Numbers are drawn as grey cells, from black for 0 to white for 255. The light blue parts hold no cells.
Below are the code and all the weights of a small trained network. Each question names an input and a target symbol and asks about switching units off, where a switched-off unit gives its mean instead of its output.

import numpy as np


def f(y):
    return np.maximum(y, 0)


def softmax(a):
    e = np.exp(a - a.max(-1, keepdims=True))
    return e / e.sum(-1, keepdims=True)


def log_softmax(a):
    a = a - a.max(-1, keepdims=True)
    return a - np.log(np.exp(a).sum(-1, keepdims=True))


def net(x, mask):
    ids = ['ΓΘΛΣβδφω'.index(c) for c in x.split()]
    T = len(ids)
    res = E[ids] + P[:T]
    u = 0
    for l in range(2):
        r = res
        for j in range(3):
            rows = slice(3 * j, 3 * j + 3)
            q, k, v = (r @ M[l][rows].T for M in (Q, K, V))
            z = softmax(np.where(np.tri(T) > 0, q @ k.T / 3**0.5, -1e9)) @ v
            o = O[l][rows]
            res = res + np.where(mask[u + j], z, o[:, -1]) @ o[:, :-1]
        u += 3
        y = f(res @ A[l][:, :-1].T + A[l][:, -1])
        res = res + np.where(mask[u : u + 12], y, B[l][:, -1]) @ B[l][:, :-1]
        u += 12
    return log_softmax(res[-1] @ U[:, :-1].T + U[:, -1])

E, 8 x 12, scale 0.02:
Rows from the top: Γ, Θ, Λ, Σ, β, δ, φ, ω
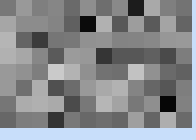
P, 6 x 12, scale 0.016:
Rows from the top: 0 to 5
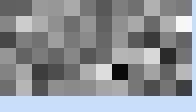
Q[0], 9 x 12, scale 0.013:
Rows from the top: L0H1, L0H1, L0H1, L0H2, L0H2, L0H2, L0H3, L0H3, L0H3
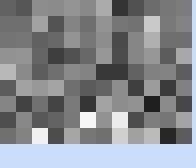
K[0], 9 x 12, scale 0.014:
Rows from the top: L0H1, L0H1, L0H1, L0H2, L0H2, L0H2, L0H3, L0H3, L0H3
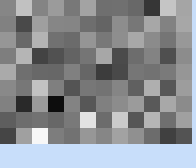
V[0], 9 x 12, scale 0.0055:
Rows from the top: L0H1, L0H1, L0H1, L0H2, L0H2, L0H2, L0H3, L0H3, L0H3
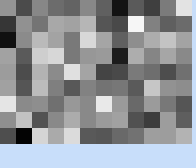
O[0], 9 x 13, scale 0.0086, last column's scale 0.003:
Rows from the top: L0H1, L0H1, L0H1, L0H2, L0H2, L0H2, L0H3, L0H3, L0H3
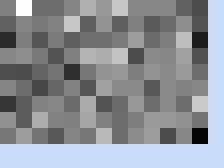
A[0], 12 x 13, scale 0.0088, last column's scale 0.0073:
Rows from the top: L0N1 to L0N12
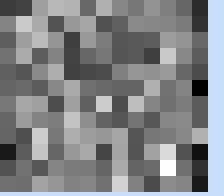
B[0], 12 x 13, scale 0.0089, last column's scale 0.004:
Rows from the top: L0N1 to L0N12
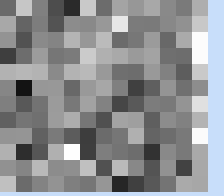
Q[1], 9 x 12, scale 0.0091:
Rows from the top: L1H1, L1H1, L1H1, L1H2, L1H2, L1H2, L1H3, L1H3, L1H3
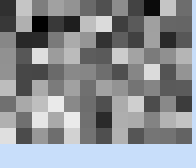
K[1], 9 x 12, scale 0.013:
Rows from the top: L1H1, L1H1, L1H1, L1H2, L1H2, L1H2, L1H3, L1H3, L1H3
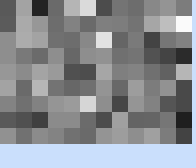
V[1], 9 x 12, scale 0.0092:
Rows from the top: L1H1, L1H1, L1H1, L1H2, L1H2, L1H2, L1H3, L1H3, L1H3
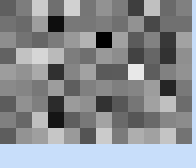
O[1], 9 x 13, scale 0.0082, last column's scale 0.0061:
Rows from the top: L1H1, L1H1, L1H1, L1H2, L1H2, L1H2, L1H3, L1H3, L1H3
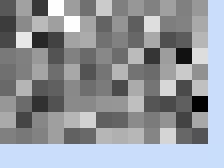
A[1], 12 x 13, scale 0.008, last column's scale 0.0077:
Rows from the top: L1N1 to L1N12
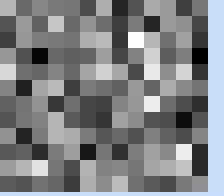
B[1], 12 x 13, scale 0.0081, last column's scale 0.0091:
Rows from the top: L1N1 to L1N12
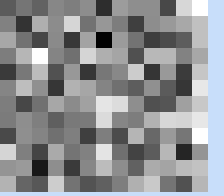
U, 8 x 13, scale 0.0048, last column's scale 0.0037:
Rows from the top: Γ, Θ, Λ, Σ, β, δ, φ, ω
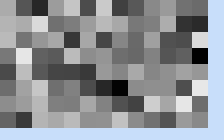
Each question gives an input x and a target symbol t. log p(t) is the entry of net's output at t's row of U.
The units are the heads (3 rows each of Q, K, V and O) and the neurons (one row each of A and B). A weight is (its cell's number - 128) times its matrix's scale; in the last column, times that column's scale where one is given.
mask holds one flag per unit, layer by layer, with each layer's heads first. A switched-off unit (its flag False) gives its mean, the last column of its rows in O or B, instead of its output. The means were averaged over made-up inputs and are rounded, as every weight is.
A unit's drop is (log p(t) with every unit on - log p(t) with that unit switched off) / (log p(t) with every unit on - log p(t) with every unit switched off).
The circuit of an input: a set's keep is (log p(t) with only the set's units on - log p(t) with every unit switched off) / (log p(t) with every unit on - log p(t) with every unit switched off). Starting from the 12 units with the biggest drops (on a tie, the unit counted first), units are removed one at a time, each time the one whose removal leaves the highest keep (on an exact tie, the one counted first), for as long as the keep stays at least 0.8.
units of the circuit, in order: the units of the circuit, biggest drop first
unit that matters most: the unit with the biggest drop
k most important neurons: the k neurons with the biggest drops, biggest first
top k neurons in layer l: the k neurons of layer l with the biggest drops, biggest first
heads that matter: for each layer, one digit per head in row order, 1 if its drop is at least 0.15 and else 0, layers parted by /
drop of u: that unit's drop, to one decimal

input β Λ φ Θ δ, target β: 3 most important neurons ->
(L1N5, L1N11, L0N8)
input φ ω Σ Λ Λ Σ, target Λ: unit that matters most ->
L0H2
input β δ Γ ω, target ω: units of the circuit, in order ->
(L1N7, L1H1)
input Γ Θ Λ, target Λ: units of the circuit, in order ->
(L1H1, L1H2, L1N12, L0N11)
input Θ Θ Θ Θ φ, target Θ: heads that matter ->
100 / 101
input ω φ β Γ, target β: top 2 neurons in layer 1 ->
(L1N8, L1N1)
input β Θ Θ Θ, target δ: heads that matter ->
100 / 100
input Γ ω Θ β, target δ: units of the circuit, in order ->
(L0H1, L1N9)
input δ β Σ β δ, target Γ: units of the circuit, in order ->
(L0H1, L1N10, L0N7, L0N4)
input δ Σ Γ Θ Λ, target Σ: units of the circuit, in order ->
(L1H1, L0H1)
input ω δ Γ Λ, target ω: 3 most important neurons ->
(L1N7, L0N9, L0N12)
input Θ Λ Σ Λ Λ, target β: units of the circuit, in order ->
(L1H2, L1N5, L0H1)
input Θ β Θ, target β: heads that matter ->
001 / 101
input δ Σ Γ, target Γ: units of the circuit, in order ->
(L0N10, L1H1)
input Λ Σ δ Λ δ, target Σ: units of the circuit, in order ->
(L1H1)
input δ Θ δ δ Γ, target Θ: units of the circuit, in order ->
(L1N6, L1H3, L1H1)
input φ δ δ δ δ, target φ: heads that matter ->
100 / 111
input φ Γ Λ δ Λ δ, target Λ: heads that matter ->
000 / 110
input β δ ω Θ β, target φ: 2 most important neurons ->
(L0N9, L1N11)
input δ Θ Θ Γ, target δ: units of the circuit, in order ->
(L1H1, L1N9, L0H2)
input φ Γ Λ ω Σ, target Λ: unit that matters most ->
L1N3
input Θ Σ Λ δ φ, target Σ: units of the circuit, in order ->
(L0H1, L1H1)
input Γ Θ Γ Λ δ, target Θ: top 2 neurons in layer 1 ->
(L1N6, L1N5)
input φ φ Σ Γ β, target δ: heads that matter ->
000 / 011
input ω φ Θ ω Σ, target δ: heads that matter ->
010 / 011
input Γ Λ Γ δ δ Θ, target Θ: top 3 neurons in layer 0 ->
(L0N4, L0N11, L0N5)
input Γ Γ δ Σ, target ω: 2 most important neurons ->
(L1N7, L0N9)
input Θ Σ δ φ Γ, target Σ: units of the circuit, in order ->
(L1H1)
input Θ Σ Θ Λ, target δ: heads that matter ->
000 / 100
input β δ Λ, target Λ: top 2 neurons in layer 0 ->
(L0N11, L0N3)
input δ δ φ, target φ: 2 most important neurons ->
(L0N5, L1N11)
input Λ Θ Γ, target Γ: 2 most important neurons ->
(L0N10, L1N2)
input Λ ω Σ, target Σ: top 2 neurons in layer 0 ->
(L0N8, L0N2)
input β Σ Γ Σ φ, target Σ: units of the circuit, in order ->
(L1H1, L0H1)
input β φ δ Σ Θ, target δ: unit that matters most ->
L1H2
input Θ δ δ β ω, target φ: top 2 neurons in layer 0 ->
(L0N9, L0N2)
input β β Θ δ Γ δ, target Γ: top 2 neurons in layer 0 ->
(L0N4, L0N3)
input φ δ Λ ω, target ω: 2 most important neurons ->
(L1N7, L0N1)
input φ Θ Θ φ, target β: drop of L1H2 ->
0.6
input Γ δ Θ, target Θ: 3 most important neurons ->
(L0N4, L0N11, L1N6)
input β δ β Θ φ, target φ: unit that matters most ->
L0N9
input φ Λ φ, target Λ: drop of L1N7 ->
0.1
